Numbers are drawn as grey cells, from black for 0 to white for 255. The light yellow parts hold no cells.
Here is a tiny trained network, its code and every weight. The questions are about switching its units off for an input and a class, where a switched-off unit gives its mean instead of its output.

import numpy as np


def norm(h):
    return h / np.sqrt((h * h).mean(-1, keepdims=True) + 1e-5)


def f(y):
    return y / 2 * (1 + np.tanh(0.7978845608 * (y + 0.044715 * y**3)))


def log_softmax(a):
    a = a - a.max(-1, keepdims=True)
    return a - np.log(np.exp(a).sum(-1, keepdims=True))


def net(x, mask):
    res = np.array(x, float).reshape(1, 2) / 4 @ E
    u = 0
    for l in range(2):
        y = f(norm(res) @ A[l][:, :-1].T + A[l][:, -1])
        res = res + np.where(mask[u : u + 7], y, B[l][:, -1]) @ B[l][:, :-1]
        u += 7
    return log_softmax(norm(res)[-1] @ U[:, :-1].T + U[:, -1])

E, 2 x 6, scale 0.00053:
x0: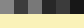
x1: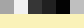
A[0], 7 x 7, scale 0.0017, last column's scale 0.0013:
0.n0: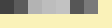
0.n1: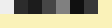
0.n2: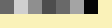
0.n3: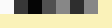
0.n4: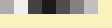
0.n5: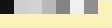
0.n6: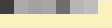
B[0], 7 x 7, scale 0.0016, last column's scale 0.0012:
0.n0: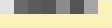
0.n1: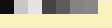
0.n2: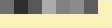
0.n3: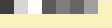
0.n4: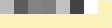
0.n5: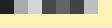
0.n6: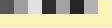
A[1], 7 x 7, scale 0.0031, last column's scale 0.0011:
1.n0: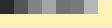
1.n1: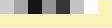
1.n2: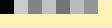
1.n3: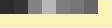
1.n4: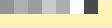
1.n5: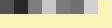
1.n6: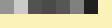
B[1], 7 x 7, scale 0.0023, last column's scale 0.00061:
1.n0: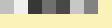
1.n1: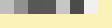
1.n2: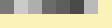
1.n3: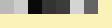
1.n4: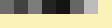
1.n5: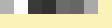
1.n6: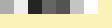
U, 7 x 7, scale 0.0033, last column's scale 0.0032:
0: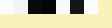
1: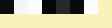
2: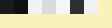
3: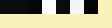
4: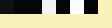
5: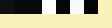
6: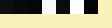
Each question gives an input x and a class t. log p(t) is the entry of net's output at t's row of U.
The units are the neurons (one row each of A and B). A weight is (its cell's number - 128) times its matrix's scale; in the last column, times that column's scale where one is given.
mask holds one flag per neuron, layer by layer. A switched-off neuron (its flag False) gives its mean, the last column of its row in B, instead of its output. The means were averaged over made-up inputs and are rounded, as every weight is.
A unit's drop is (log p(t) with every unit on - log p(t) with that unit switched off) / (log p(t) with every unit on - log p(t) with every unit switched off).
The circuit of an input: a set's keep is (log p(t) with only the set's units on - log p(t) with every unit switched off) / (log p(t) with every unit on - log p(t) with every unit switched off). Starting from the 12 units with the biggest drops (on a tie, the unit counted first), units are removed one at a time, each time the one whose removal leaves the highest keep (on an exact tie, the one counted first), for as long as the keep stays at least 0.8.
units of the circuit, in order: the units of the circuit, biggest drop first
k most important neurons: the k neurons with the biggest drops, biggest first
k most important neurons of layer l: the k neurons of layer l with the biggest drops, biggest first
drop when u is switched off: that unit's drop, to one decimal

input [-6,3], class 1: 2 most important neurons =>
0.n5, 1.n2
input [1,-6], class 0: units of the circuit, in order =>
1.n3
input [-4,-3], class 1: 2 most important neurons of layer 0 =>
0.n4, 0.n5
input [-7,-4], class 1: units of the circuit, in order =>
1.n4, 1.n2
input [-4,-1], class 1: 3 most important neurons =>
0.n4, 0.n5, 1.n2
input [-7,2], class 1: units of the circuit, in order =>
0.n5, 1.n4
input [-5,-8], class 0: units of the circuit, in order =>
1.n5, 1.n3
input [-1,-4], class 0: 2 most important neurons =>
1.n5, 0.n4
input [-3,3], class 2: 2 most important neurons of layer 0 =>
0.n4, 0.n6
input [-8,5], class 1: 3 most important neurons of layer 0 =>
0.n5, 0.n0, 0.n6
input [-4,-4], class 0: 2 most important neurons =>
1.n5, 0.n3
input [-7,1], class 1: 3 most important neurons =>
1.n2, 0.n5, 1.n4
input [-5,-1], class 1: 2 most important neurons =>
0.n4, 0.n5
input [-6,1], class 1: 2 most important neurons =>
1.n2, 0.n5
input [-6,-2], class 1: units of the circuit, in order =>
1.n4
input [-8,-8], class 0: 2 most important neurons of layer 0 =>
0.n3, 0.n1
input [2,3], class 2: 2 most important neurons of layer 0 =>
0.n4, 0.n3
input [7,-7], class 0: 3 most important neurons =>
1.n5, 1.n3, 0.n5
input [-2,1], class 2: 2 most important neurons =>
0.n1, 0.n6
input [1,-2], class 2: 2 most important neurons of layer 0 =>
0.n0, 0.n2
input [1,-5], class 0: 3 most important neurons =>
1.n5, 0.n4, 1.n3
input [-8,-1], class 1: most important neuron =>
1.n2
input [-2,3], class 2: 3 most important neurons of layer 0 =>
0.n4, 0.n6, 0.n5
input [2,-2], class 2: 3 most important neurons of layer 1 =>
1.n4, 1.n6, 1.n2
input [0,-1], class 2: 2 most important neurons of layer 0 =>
0.n0, 0.n2
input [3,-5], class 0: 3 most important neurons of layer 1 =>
1.n5, 1.n3, 1.n4
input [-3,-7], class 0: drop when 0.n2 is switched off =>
0.0
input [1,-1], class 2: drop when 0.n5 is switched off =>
0.4
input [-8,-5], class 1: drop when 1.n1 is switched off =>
0.2
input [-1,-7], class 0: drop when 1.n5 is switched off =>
1.0
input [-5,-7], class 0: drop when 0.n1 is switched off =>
0.2
